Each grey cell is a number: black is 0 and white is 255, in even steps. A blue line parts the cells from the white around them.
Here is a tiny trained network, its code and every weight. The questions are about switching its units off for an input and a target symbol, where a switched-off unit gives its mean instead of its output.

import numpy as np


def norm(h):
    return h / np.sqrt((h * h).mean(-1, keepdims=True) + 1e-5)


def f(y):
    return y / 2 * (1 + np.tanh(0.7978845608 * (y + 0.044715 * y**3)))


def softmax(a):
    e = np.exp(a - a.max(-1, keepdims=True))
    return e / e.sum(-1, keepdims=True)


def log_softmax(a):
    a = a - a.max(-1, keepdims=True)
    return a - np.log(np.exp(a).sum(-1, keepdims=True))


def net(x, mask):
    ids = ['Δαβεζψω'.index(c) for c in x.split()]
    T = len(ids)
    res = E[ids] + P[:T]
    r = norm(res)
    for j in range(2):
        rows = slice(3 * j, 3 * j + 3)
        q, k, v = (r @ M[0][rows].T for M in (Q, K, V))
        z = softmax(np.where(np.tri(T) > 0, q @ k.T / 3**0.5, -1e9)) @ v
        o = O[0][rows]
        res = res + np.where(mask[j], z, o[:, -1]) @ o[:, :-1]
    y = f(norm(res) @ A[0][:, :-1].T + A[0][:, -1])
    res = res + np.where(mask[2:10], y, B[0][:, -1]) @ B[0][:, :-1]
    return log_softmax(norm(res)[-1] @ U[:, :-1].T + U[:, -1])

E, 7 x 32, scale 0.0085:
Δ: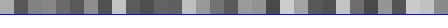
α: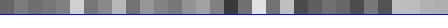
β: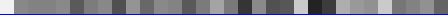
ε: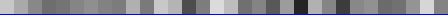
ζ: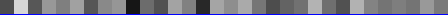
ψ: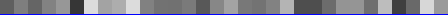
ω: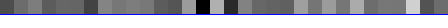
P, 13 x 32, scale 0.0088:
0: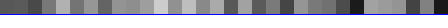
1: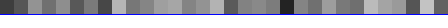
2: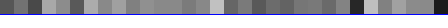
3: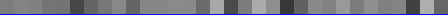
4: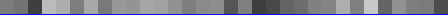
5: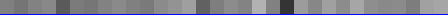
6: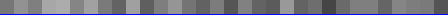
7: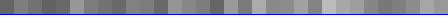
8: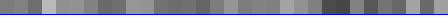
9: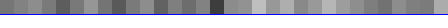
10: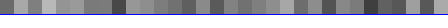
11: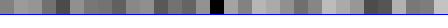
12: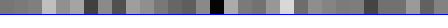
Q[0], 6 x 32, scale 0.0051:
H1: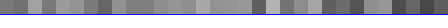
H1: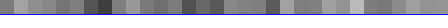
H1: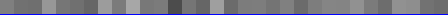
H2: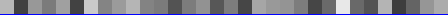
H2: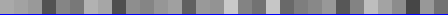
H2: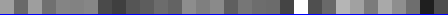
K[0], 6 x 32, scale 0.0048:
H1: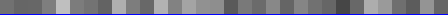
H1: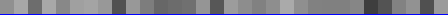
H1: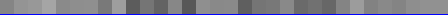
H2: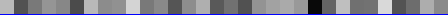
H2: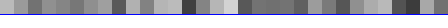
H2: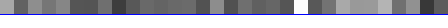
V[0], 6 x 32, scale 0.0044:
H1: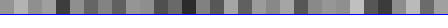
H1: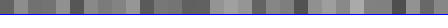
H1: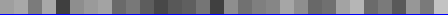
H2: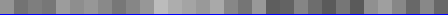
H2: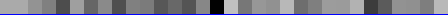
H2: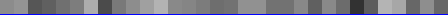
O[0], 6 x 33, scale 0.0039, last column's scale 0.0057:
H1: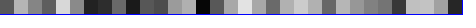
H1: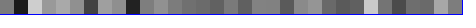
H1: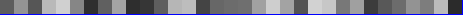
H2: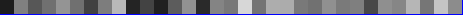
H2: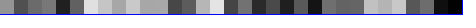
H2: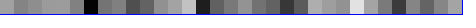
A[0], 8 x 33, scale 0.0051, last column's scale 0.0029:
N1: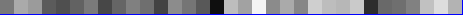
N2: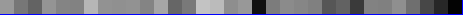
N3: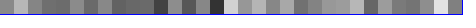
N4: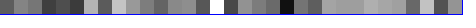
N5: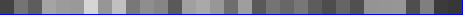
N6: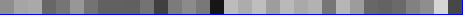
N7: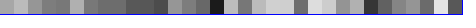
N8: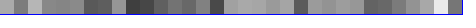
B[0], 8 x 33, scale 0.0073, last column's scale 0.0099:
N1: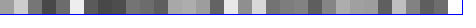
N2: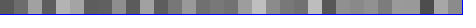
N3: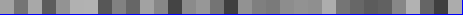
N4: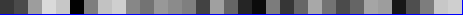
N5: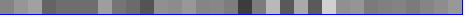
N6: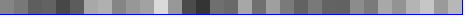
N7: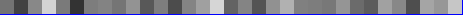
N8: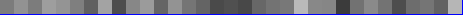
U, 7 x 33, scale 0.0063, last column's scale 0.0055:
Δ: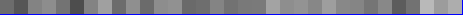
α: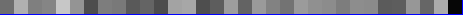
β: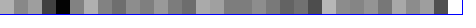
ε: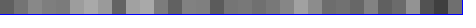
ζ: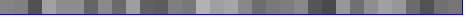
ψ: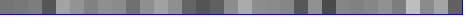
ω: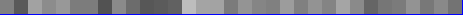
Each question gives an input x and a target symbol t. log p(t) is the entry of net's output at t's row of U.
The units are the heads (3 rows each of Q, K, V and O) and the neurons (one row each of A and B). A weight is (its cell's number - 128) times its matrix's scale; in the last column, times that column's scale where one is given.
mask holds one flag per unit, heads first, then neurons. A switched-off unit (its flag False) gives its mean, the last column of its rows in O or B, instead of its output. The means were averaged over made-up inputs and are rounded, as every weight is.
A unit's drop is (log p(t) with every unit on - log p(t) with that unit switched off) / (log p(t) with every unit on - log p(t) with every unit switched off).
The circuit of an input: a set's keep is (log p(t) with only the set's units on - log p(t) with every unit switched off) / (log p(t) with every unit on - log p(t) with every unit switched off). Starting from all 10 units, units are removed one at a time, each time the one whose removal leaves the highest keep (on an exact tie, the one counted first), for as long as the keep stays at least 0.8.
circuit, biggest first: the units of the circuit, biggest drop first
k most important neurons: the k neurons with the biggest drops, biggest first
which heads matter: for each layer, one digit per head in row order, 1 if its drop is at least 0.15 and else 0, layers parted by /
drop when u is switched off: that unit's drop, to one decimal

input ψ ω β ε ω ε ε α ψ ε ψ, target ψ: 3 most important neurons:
[N6; N5; N7]
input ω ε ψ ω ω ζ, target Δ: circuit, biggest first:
[H2; H1; N1]
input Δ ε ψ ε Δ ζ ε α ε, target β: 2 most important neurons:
[N1; N4]
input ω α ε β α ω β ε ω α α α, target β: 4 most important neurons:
[N1; N6; N3; N7]
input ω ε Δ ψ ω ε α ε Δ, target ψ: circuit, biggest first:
[N6]
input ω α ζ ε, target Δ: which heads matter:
10
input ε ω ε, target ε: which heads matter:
11
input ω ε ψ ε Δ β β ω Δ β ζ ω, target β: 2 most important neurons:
[N1; N6]
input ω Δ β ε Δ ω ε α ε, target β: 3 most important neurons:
[N4; N1; N3]
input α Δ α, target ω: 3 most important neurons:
[N6; N4; N1]
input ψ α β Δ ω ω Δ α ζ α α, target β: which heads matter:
01
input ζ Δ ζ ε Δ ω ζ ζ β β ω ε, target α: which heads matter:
11
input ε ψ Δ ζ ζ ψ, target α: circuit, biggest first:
[N1; N4]
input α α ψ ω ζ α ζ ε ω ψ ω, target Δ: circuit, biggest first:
[N7]
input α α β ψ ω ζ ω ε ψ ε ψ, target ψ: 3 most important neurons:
[N6; N5; N4]
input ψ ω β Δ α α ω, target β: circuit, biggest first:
[H2; N4; N1; N6]
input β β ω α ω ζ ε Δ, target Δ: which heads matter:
01
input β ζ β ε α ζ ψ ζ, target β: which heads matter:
10
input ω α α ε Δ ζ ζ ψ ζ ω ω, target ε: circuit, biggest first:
[H2; N1; H1; N4]
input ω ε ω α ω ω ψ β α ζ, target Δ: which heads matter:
01
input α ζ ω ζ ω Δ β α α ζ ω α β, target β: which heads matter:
11
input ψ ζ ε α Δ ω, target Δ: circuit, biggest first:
[N4]
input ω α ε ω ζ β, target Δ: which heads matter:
10
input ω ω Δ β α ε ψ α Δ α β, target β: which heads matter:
10
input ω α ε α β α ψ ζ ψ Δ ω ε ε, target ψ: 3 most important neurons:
[N2; N1; N7]
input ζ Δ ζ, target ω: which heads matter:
11
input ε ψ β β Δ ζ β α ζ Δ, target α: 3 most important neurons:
[N1; N4; N8]
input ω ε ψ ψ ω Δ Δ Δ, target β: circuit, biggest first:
[N1]
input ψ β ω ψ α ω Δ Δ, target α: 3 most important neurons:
[N1; N4; N7]
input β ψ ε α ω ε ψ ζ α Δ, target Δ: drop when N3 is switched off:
0.1
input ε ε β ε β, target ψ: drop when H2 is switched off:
0.5
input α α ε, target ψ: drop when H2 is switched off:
0.7
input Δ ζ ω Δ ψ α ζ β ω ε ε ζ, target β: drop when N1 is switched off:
0.3
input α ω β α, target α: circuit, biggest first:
[H2]
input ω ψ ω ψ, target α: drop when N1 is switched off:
0.2
